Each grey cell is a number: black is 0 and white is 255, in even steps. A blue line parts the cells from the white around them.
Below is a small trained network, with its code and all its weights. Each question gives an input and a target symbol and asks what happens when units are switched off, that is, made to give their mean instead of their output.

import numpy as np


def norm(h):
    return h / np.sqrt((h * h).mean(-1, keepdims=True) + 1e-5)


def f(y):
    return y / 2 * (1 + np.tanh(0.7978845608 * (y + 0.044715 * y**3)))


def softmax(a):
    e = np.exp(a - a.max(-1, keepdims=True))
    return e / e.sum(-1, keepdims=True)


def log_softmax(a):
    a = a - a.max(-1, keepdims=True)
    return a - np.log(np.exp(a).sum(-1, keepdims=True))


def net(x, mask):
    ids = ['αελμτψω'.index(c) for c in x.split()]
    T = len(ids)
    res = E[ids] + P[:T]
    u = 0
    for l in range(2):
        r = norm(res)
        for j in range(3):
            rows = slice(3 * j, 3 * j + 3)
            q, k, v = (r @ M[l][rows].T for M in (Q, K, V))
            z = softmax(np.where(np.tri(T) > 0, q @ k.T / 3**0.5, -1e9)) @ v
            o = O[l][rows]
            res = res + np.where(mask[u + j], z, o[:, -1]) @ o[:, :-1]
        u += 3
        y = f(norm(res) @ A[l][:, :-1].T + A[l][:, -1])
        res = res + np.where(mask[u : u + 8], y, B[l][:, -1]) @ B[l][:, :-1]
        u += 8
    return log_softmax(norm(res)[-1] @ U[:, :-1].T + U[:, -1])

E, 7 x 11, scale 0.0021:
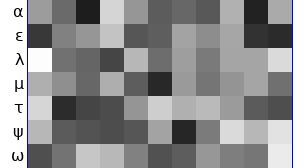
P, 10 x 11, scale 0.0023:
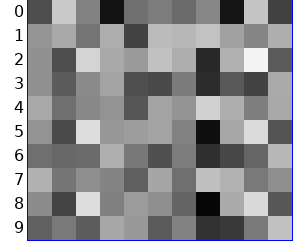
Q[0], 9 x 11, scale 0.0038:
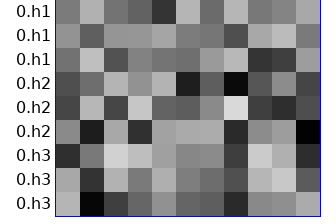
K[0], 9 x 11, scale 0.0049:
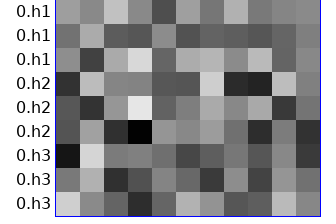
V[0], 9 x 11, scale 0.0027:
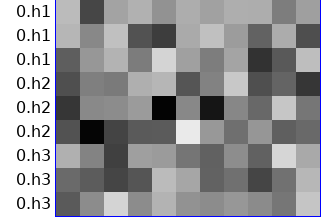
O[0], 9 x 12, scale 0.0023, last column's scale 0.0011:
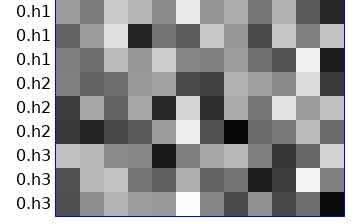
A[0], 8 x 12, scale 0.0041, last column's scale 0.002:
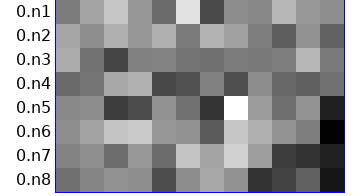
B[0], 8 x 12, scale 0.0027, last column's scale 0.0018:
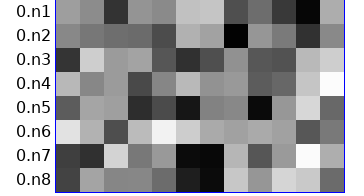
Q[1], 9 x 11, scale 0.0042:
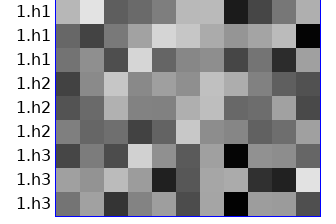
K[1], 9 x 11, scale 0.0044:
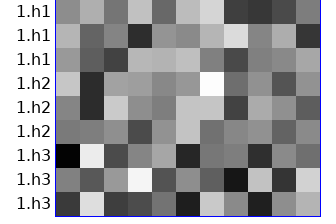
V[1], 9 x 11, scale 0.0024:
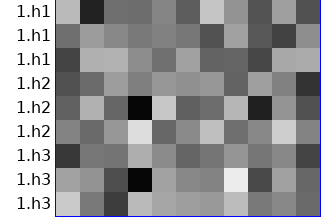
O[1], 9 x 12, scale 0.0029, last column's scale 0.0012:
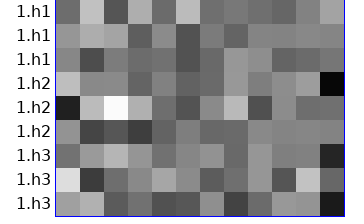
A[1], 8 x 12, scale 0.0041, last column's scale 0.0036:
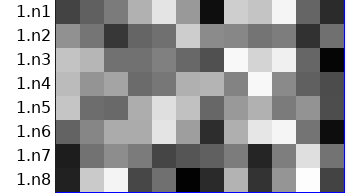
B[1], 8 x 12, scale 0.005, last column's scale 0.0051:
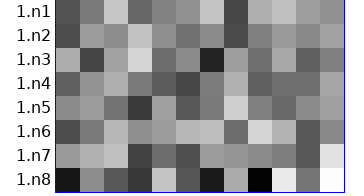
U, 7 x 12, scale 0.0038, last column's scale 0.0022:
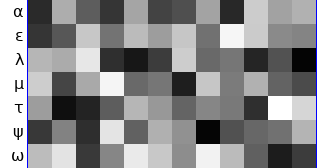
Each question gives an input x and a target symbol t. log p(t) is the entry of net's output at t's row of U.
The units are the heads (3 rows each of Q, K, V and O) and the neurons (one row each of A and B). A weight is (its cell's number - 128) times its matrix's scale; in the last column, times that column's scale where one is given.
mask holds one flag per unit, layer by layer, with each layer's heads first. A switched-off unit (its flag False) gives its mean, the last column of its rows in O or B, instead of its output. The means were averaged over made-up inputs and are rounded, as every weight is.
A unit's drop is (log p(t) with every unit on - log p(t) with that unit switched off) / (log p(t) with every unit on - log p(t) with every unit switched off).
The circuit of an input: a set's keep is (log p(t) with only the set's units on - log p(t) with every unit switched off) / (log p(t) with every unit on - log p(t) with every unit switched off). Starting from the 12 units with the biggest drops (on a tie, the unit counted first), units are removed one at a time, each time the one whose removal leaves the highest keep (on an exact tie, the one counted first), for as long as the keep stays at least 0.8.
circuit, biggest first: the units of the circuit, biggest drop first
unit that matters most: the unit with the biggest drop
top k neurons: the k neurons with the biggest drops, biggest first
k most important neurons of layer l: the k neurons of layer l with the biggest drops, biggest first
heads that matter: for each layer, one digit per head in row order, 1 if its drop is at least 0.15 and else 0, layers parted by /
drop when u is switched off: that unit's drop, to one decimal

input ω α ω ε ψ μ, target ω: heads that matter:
011 / 000
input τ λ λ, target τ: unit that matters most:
1.h3
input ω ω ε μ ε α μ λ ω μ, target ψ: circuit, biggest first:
0.n7, 1.n8, 1.n7, 0.h1
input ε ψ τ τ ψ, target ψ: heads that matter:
010 / 000
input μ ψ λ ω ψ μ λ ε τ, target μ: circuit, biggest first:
0.h2, 1.n3
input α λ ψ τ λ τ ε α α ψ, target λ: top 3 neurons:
0.n3, 0.n7, 1.n8
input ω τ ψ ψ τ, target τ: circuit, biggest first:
0.h2, 1.n8, 1.n7
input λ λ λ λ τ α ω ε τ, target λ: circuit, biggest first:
1.n8, 0.h3
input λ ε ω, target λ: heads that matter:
110 / 000
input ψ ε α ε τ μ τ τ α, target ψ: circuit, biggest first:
0.h2, 1.n8, 1.n7
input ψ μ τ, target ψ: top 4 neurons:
1.n2, 1.n8, 1.n7, 0.n1
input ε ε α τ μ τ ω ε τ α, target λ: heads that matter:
100 / 000
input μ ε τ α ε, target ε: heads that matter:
001 / 000
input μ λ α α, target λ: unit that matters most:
0.h2
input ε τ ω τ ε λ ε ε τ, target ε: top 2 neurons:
1.n8, 1.n1
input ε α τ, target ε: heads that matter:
001 / 000
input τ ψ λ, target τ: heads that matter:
010 / 001
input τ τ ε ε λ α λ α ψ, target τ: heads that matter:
000 / 001
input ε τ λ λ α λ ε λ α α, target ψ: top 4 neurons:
0.n7, 0.n5, 1.n8, 1.n5
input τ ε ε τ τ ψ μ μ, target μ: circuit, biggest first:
1.n3
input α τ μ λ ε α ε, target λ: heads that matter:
011 / 011
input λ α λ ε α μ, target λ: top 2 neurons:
1.n8, 1.n4
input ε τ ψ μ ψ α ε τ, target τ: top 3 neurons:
1.n8, 0.n7, 1.n7
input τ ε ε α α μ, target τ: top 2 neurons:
1.n8, 1.n7
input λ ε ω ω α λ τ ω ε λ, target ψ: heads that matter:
110 / 010
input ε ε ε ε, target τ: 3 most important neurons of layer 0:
0.n7, 0.n3, 0.n5
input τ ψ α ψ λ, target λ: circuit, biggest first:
1.n8
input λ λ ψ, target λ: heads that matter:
111 / 000
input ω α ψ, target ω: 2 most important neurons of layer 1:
1.n5, 1.n8
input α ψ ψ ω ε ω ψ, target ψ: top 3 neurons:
0.n7, 0.n1, 1.n8
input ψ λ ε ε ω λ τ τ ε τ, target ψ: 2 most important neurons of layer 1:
1.n8, 1.n2
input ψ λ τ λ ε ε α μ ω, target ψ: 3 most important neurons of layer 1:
1.n2, 1.n8, 1.n7
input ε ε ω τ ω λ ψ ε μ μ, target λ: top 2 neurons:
0.n7, 1.n8
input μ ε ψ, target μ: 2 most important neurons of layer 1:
1.n3, 1.n8
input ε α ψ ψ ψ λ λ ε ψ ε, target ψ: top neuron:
0.n7
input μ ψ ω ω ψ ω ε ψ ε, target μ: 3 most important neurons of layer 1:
1.n3, 1.n8, 1.n7
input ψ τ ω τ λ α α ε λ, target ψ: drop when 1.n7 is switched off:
0.3
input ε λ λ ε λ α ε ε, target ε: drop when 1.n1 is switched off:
0.2
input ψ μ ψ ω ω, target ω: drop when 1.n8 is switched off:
0.2
